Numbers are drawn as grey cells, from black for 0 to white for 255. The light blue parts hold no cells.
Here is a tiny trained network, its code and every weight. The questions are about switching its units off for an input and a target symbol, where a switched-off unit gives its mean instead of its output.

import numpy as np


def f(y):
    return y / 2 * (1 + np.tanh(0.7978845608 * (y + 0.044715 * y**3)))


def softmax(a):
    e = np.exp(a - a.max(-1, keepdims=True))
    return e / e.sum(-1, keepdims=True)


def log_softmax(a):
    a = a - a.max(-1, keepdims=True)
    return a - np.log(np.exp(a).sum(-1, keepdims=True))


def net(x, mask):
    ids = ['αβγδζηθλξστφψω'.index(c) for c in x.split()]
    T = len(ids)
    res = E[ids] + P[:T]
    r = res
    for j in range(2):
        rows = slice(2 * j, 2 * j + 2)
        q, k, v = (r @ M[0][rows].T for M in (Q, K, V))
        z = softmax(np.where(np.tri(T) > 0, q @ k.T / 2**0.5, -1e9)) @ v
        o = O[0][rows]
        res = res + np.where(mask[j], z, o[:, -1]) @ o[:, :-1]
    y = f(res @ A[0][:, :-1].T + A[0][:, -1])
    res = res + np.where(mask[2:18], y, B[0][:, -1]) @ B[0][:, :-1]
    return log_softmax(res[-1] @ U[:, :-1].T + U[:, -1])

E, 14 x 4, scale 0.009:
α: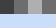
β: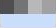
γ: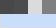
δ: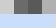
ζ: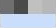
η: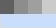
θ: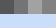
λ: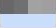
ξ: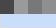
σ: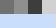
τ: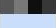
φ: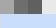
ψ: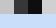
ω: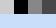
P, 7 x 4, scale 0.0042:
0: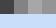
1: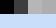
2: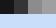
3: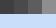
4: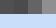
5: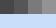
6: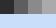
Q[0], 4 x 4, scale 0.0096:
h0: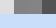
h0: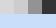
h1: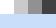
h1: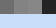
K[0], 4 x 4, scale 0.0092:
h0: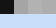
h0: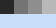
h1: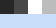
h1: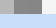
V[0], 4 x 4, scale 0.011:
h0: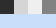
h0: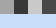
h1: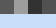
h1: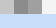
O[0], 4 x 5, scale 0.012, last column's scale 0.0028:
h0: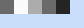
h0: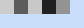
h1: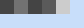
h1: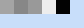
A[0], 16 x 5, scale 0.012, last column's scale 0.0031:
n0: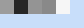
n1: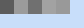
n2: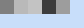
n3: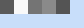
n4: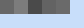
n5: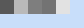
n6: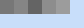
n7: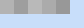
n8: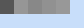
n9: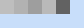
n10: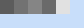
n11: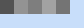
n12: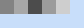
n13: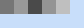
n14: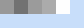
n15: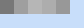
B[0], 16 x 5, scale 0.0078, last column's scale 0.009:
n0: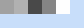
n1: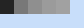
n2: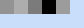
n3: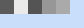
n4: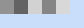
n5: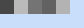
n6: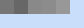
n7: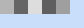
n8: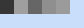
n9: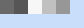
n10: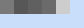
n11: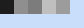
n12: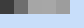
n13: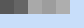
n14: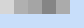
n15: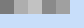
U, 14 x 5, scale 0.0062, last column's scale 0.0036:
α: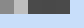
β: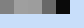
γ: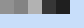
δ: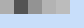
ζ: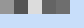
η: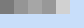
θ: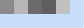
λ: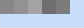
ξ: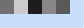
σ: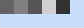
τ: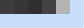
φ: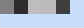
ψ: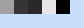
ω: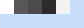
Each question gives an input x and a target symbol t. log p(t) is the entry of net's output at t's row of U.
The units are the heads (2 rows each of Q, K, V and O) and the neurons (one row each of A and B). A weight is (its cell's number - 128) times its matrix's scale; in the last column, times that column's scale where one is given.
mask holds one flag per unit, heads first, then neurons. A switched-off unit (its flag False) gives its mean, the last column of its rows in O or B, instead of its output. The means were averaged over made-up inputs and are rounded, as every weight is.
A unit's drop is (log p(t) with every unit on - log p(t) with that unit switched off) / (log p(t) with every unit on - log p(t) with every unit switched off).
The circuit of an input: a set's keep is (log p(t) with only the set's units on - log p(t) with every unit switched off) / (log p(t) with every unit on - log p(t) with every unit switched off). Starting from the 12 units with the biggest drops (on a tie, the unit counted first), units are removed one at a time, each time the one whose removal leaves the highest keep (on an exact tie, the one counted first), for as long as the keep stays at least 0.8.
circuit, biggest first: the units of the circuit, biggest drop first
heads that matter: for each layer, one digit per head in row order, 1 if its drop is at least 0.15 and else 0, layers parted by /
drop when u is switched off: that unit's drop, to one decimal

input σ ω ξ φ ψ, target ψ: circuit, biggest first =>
(h0, h1, n0)
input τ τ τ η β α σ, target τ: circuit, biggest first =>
(h1, n14)
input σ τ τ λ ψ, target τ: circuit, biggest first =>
(h1)
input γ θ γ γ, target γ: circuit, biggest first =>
(h0, n2)
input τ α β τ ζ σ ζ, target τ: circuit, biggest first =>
(h1, n14)
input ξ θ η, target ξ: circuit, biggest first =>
(h0, n3)
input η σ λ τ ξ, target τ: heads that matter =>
01
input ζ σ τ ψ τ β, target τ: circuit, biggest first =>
(h1, h0)
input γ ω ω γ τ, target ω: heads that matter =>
10
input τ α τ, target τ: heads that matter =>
01
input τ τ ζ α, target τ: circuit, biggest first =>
(h1, n10)
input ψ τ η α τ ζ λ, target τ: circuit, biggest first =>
(h1, n14, h0)
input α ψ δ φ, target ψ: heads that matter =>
10
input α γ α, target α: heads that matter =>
10
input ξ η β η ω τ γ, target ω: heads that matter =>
10
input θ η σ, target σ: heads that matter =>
11
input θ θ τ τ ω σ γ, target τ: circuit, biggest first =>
(h1)
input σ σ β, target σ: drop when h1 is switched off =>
0.2
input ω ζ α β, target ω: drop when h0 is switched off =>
0.6
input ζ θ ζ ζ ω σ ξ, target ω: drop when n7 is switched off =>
0.0
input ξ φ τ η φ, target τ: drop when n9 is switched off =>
0.1
